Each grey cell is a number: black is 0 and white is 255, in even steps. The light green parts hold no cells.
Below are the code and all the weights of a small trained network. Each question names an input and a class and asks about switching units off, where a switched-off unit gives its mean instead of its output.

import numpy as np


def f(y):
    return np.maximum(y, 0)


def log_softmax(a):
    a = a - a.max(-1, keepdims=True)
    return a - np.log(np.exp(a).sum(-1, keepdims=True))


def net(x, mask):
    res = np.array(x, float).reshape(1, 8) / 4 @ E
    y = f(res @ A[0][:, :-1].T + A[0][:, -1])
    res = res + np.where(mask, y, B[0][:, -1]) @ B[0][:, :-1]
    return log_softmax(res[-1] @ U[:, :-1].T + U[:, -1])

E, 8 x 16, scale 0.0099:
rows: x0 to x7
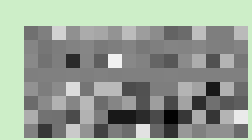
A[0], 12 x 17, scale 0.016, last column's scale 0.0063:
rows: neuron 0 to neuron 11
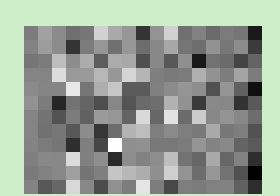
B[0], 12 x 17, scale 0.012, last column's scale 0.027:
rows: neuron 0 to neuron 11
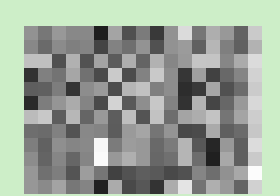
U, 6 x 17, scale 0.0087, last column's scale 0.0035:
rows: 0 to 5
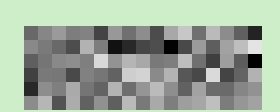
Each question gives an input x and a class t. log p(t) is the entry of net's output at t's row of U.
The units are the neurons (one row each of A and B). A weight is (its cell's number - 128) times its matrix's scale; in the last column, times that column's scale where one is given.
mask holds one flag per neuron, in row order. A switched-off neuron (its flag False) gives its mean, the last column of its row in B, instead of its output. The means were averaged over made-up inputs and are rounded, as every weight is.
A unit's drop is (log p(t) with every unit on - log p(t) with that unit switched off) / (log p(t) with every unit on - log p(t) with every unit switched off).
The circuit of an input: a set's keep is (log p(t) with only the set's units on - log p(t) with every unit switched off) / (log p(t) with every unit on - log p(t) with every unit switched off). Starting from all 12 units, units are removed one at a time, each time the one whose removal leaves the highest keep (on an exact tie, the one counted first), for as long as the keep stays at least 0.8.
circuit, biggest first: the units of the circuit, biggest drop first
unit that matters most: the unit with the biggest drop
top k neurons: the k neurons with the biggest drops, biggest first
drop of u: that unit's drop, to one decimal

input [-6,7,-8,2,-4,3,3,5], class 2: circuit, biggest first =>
[neuron 9]
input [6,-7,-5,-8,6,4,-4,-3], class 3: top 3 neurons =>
[neuron 4; neuron 5; neuron 8]
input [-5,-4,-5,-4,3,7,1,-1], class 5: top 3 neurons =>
[neuron 2; neuron 8; neuron 3]
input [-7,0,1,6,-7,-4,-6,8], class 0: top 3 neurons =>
[neuron 11; neuron 4; neuron 3]
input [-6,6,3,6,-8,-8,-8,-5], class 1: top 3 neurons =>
[neuron 10; neuron 4; neuron 2]
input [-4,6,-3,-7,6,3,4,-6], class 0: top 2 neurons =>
[neuron 0; neuron 10]
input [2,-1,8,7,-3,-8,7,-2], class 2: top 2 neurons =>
[neuron 10; neuron 8]
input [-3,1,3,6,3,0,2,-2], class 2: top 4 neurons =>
[neuron 10; neuron 3; neuron 11; neuron 7]
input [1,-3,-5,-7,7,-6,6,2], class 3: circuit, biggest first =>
[neuron 10; neuron 4]
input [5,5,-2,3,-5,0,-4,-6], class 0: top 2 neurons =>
[neuron 0; neuron 4]
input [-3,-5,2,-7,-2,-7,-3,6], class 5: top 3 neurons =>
[neuron 6; neuron 0; neuron 1]
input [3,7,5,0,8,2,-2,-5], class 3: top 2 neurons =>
[neuron 4; neuron 11]
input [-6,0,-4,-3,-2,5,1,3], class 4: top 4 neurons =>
[neuron 5; neuron 6; neuron 8; neuron 10]
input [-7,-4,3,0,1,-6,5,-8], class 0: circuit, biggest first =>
[neuron 0]
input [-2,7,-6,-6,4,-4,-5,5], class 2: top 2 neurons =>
[neuron 9; neuron 0]
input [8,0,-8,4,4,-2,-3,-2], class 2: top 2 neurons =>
[neuron 9; neuron 5]
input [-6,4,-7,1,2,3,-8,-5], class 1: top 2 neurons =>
[neuron 10; neuron 8]
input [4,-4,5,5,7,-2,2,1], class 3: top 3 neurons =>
[neuron 4; neuron 9; neuron 10]
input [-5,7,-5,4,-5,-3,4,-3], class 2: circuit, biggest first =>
[neuron 10; neuron 9]
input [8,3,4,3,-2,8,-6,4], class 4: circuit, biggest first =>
[neuron 3]
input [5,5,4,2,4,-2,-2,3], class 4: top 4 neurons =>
[neuron 3; neuron 9; neuron 7; neuron 0]
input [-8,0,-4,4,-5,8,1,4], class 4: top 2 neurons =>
[neuron 5; neuron 6]
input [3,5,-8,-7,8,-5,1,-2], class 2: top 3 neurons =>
[neuron 9; neuron 7; neuron 1]
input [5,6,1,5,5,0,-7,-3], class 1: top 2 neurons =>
[neuron 10; neuron 5]
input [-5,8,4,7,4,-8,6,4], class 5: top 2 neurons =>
[neuron 10; neuron 6]
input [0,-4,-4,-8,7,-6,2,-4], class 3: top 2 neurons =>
[neuron 4; neuron 2]
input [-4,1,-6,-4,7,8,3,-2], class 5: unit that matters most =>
neuron 2
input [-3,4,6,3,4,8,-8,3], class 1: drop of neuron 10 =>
1.9
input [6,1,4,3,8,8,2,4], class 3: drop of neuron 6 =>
0.3
